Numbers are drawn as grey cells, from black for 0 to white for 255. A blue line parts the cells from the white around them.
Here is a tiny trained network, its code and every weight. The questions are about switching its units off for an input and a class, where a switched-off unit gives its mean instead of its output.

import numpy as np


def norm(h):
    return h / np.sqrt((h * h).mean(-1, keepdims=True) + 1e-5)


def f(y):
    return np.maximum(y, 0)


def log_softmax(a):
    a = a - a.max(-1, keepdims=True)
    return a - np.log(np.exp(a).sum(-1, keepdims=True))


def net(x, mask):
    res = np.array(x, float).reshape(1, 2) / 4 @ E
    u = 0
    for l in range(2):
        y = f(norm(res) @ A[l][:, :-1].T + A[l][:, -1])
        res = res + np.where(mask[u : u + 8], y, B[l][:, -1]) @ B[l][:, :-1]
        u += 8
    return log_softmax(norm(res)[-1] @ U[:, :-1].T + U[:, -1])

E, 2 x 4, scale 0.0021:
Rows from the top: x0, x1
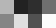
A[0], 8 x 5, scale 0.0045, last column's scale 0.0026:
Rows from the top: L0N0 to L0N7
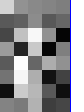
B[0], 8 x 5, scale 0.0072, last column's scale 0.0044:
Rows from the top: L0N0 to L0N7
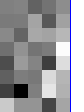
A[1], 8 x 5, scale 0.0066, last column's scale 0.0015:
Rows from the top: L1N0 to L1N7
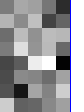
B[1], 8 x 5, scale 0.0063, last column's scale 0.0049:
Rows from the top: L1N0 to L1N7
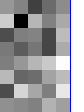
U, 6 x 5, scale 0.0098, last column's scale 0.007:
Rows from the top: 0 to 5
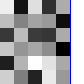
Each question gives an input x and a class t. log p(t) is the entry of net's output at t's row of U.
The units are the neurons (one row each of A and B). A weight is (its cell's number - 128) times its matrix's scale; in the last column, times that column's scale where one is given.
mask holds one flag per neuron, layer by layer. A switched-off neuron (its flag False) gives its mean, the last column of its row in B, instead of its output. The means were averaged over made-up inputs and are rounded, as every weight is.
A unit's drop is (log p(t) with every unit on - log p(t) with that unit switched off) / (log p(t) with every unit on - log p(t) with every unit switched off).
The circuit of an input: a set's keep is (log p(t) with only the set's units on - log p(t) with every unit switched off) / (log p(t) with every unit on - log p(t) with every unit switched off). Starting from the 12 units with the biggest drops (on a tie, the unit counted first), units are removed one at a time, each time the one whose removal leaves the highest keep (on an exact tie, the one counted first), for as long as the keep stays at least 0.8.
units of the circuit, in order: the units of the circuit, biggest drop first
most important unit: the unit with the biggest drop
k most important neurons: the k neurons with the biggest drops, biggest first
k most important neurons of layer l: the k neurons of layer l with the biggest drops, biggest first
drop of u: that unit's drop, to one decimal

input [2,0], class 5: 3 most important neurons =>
[L0N6 L0N2 L1N6]
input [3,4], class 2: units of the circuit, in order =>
[L1N4 L0N6]
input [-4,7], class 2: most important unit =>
L0N4
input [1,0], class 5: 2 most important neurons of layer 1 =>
[L1N6 L1N2]
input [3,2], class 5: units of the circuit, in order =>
[L0N6 L1N6 L0N4]
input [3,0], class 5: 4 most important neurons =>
[L0N6 L0N2 L0N4 L1N6]
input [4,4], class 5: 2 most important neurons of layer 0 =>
[L0N5 L0N3]
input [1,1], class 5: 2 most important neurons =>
[L0N6 L0N7]
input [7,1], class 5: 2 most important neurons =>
[L0N4 L0N6]
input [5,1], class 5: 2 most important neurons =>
[L0N6 L0N4]
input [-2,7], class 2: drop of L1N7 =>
0.0
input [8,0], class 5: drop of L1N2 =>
0.1
